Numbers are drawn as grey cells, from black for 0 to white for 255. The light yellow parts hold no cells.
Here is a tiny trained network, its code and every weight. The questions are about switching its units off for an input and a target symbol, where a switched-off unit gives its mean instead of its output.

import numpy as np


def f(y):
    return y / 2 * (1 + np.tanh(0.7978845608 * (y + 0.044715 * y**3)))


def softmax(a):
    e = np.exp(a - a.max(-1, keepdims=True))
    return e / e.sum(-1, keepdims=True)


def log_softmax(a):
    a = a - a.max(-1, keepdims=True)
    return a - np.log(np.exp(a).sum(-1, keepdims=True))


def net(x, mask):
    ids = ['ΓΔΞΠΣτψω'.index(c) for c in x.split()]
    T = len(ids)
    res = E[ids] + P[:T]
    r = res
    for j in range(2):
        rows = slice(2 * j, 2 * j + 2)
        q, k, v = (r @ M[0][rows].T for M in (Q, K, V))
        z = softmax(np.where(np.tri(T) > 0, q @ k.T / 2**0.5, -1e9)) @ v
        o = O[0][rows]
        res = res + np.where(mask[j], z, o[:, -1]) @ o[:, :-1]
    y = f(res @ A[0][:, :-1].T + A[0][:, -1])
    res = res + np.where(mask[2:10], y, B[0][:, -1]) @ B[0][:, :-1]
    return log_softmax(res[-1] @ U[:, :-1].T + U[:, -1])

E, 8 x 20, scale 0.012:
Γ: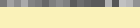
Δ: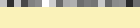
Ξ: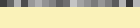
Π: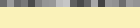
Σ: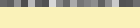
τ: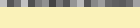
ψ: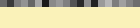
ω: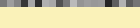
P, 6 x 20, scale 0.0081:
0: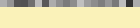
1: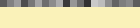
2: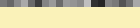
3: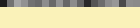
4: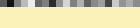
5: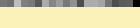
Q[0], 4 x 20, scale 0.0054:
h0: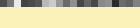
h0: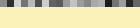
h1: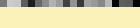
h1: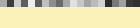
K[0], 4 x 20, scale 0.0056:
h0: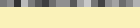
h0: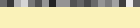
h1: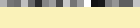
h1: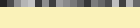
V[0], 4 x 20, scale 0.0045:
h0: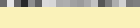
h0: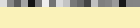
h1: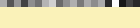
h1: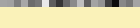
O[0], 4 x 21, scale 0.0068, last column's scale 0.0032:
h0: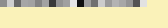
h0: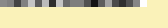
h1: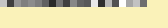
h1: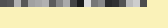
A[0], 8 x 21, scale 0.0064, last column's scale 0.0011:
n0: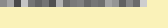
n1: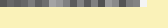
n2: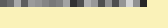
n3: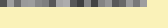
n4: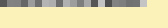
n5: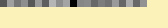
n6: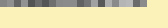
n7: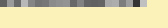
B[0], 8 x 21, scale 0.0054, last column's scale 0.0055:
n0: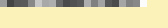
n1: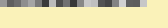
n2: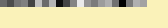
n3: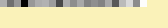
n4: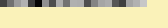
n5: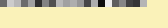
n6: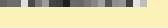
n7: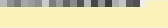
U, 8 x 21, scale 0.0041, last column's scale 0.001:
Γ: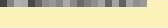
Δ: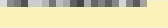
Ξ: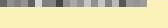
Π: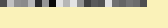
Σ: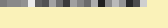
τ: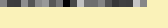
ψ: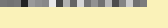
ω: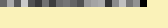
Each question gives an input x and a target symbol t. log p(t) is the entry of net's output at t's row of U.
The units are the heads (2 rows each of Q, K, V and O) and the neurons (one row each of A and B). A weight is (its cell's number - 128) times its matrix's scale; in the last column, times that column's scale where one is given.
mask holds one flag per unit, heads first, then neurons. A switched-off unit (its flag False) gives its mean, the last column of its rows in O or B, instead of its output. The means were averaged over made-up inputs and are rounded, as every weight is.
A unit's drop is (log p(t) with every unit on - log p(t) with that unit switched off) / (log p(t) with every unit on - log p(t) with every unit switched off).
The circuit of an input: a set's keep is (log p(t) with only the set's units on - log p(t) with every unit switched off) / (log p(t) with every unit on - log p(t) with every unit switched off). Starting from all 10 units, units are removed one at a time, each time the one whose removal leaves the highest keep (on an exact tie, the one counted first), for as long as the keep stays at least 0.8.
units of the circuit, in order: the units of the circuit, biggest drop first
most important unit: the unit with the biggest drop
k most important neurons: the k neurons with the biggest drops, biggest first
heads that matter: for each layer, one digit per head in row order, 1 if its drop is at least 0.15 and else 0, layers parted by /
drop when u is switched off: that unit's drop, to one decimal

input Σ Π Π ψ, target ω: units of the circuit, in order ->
(h1; n6; h0)
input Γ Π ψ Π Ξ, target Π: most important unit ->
n0
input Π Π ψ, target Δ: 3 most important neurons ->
(n7; n3; n0)
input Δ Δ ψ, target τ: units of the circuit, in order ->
(h1; n2)
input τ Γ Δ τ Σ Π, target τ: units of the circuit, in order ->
(h1; n2; n6)
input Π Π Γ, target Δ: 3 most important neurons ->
(n7; n0; n3)
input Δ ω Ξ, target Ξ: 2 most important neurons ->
(n2; n5)
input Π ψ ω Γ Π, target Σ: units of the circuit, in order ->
(h1; h0; n5; n1)
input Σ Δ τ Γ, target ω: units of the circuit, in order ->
(h0; n6; h1)
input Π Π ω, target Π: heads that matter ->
10
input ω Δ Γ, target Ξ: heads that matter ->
11
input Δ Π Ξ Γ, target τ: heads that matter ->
01
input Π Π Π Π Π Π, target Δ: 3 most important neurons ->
(n0; n7; n3)
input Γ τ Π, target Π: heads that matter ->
01
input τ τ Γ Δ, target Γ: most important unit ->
h0
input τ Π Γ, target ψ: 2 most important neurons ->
(n3; n2)
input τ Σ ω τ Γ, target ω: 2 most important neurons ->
(n6; n3)
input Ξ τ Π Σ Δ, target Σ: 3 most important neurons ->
(n3; n4; n0)
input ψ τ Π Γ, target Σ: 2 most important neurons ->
(n5; n1)
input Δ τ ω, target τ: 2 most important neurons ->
(n2; n3)
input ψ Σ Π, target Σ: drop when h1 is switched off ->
0.4
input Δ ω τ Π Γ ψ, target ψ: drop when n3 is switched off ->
0.3
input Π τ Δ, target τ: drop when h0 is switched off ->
0.8
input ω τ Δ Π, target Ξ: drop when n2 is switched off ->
0.5
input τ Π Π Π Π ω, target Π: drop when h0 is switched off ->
0.1
